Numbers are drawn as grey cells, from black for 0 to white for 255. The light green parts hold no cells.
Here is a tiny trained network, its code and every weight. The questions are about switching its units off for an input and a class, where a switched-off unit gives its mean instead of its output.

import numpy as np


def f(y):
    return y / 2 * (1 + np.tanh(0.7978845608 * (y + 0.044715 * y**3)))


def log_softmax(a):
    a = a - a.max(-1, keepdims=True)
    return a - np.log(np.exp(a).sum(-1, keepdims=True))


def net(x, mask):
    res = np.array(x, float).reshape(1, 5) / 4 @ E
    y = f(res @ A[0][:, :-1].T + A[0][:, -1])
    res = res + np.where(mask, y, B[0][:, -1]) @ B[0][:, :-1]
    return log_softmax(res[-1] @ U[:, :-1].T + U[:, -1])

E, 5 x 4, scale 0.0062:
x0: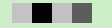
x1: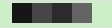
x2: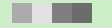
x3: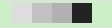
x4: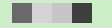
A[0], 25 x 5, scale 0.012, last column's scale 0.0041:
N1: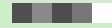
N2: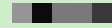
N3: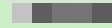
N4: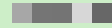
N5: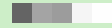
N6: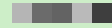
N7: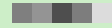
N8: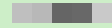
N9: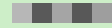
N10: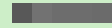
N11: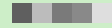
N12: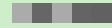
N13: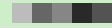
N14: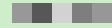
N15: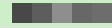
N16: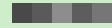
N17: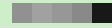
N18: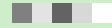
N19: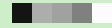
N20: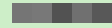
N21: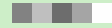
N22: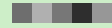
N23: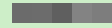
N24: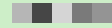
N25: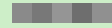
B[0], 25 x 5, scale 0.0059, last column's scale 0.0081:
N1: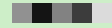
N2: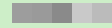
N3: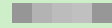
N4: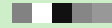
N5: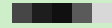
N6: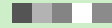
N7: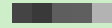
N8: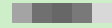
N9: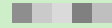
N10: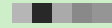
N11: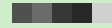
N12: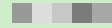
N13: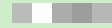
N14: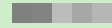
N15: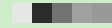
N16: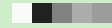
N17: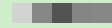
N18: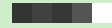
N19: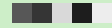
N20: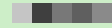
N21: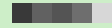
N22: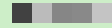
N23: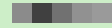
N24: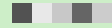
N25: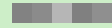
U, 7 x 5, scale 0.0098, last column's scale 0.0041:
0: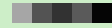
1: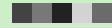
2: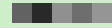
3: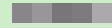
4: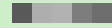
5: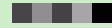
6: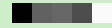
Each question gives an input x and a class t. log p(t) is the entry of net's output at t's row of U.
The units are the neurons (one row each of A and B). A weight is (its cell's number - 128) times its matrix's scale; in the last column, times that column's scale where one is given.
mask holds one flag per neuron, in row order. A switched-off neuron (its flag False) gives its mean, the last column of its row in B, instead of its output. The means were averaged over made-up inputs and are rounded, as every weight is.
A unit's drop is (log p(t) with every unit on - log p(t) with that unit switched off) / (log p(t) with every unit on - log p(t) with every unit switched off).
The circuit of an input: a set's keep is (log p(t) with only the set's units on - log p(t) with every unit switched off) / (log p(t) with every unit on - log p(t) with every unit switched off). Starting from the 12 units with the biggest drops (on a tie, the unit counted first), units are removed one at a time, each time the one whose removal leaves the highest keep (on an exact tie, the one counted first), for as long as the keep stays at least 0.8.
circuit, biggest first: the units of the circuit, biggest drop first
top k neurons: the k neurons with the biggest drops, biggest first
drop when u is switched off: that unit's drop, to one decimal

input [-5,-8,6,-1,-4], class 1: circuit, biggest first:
[N19, N4, N24]
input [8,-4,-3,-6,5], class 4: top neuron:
[N24]
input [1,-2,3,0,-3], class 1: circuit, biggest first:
[N19, N1]
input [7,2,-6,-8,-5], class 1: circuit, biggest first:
[N2, N19]
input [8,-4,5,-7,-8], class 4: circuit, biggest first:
[N24, N18, N3]
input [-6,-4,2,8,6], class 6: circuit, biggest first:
[N18, N11]
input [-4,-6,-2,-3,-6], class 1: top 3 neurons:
[N19, N4, N6]
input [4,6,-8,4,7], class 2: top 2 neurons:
[N16, N15]
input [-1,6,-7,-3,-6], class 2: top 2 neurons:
[N1, N10]
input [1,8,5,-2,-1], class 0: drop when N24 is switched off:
0.2
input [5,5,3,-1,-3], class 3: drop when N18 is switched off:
0.3
